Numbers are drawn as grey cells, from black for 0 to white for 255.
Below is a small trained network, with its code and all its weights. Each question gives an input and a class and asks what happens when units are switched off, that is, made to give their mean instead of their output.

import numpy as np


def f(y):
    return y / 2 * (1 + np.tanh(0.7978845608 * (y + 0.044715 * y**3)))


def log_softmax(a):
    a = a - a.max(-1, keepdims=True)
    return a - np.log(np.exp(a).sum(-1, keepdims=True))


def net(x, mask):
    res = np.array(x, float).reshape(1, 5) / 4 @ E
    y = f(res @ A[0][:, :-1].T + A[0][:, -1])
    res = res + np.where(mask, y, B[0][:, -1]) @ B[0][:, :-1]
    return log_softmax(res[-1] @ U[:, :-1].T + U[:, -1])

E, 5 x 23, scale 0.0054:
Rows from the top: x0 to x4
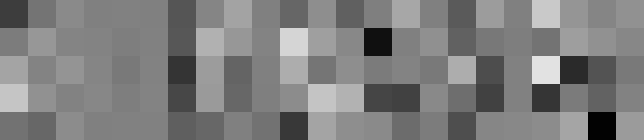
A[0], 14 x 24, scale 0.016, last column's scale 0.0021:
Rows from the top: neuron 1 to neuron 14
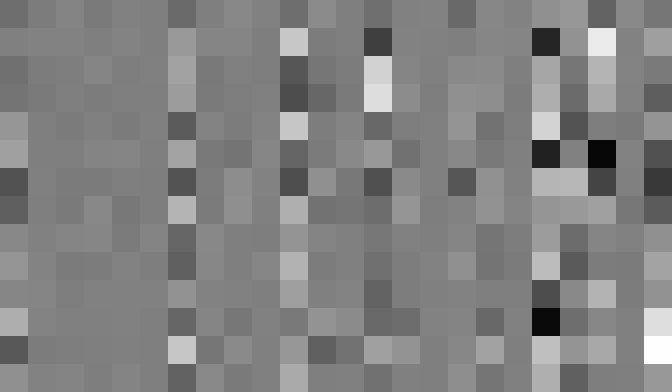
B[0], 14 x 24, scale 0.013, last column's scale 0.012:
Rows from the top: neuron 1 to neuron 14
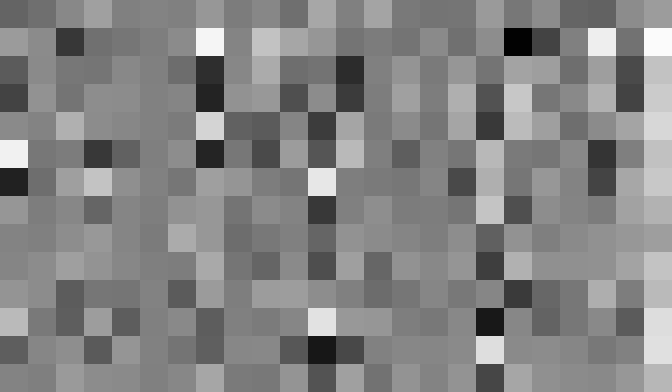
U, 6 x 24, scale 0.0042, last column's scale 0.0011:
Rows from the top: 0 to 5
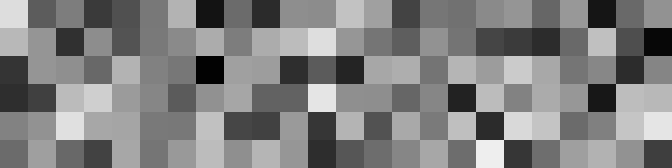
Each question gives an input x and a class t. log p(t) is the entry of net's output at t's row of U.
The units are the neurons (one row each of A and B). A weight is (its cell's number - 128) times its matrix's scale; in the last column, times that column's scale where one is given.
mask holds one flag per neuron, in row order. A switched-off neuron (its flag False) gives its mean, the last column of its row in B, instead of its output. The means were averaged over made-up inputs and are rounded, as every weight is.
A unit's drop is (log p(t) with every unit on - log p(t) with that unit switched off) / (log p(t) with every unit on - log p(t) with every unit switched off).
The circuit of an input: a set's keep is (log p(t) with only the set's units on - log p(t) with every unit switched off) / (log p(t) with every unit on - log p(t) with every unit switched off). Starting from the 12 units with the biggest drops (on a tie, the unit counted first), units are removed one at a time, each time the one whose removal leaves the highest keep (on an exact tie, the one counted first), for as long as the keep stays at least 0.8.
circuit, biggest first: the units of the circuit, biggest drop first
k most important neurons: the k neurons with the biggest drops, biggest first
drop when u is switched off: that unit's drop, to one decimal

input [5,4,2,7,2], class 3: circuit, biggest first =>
(neuron 7)
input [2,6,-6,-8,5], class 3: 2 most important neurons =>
(neuron 7; neuron 2)
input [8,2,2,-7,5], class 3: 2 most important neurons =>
(neuron 7; neuron 1)
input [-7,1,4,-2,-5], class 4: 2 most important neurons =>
(neuron 5; neuron 10)
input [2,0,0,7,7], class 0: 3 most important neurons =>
(neuron 6; neuron 12; neuron 2)
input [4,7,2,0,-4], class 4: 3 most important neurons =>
(neuron 5; neuron 10; neuron 14)
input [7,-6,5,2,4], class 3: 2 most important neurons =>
(neuron 7; neuron 13)
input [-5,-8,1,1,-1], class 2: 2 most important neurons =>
(neuron 4; neuron 3)
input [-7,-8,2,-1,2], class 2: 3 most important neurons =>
(neuron 4; neuron 3; neuron 12)
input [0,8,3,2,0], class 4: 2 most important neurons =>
(neuron 5; neuron 10)
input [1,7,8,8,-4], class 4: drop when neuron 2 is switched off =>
0.0
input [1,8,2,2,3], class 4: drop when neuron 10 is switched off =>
0.1
